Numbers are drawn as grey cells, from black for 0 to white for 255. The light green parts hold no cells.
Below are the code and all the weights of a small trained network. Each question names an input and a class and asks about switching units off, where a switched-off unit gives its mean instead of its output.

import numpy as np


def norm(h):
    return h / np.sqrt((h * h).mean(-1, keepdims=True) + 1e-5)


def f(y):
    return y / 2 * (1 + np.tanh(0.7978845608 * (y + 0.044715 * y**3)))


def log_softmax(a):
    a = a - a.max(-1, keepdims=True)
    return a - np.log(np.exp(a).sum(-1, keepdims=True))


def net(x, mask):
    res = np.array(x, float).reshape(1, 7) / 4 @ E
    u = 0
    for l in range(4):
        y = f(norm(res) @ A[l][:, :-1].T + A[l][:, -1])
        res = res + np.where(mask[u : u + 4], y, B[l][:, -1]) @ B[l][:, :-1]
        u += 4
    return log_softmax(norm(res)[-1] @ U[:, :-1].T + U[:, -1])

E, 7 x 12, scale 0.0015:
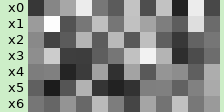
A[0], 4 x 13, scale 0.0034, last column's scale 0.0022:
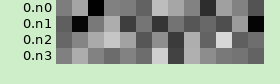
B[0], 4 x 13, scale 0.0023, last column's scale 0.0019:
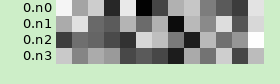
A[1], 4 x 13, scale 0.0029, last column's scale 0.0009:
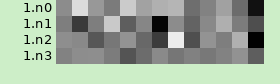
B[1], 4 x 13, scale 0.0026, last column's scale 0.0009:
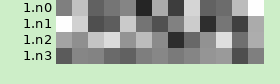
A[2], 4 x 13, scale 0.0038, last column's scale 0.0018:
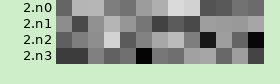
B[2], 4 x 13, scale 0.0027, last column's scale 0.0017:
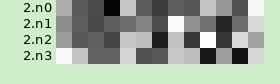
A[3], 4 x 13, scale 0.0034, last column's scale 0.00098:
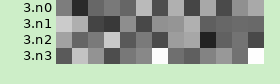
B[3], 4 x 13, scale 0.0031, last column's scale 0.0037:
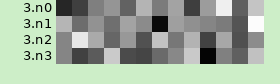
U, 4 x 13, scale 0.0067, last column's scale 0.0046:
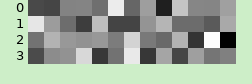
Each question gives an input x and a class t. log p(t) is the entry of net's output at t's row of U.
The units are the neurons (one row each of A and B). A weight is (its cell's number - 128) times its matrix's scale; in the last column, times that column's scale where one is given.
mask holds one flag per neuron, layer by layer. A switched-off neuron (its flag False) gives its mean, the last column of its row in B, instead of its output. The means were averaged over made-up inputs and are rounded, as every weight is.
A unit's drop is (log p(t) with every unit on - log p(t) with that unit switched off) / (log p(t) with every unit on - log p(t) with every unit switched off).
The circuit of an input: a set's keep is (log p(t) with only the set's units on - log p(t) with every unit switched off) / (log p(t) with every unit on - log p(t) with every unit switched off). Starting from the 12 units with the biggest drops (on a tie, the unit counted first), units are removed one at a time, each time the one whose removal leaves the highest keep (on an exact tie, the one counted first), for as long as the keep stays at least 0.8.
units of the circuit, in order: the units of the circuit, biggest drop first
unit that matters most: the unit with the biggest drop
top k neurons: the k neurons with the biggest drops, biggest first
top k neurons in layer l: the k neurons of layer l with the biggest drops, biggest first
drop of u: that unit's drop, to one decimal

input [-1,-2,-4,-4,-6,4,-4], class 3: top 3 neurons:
[2.n2, 2.n0, 3.n1]
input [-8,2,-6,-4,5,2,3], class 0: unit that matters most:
0.n0
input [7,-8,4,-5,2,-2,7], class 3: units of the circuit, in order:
[3.n1, 0.n1]
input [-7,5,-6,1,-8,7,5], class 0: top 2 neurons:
[2.n3, 0.n3]
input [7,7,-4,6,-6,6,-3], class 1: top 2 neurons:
[0.n0, 2.n2]
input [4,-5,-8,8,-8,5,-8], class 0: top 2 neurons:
[2.n2, 1.n0]
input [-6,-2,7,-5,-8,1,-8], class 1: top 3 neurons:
[1.n1, 0.n2, 0.n1]
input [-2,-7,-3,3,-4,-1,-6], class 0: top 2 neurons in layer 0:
[0.n0, 0.n3]
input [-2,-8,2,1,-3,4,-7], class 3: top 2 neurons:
[0.n0, 2.n0]
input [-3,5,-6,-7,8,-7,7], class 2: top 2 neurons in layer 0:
[0.n0, 0.n1]
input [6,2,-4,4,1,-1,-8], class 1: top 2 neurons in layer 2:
[2.n0, 2.n2]
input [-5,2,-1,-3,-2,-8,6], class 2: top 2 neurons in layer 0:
[0.n2, 0.n0]
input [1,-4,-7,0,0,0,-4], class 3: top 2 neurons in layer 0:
[0.n0, 0.n2]
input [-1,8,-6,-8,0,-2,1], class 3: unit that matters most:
3.n3
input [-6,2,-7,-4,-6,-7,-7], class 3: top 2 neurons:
[3.n3, 0.n0]
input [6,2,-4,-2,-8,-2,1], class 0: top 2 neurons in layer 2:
[2.n2, 2.n3]
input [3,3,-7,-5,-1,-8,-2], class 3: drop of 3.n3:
0.1
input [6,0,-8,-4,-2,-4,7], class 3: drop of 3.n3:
0.2
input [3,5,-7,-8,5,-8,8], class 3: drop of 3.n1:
0.1
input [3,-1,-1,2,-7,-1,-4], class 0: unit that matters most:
2.n2
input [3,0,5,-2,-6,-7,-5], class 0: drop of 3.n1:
0.0
